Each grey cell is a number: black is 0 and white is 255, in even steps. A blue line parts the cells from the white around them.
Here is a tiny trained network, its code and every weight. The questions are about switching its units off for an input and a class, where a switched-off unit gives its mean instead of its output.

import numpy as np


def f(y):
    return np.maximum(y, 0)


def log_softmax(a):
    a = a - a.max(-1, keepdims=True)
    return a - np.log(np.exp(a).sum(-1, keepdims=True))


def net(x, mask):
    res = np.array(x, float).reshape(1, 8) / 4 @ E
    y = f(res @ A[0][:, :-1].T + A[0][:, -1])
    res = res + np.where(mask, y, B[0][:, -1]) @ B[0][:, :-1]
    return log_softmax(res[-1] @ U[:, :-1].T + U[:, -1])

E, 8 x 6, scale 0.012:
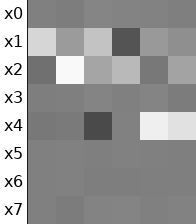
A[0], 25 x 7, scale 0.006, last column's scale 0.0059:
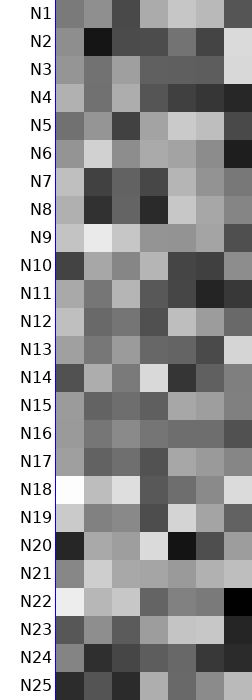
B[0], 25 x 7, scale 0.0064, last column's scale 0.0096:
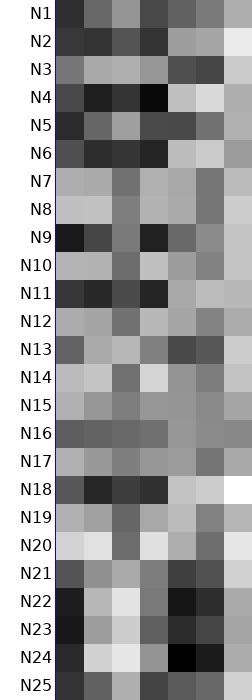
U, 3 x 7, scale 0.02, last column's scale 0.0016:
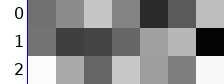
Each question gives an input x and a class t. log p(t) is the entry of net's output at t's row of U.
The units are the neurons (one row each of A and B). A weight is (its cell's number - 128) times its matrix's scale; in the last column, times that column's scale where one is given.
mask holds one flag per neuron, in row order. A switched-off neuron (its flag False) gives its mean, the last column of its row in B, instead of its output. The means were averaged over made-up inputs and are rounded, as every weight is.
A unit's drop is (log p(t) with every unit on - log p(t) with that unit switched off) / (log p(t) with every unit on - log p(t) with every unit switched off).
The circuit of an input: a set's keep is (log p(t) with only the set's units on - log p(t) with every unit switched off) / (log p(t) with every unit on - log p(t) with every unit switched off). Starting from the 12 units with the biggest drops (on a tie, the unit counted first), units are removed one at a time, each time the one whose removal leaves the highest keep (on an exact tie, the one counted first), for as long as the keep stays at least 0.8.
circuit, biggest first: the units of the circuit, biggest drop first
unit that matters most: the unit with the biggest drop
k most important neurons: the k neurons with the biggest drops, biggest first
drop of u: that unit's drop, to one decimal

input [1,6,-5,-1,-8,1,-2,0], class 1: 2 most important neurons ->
N4, N11
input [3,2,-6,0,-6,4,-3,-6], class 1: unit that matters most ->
N4
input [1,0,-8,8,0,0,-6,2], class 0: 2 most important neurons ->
N24, N18
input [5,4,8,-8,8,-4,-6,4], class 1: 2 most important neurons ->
N6, N18
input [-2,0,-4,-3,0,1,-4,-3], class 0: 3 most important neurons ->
N18, N4, N11
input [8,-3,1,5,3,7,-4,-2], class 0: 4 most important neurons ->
N18, N2, N4, N11
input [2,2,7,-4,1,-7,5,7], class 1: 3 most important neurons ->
N6, N18, N24
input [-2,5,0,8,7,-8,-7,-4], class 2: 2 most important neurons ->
N8, N2
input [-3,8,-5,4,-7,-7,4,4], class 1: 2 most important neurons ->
N4, N18
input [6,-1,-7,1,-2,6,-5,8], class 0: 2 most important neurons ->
N24, N18
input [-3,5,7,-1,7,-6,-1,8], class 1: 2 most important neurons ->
N6, N18
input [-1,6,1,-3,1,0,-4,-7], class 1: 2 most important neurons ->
N18, N20
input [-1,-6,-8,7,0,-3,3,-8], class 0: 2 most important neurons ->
N24, N18
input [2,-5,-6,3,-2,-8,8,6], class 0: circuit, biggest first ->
N24
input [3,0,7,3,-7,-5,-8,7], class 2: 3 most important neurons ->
N20, N14, N10
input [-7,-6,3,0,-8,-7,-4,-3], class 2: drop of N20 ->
0.2
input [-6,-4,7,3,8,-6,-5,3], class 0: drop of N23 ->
0.2
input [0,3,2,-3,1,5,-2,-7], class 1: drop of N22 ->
0.1
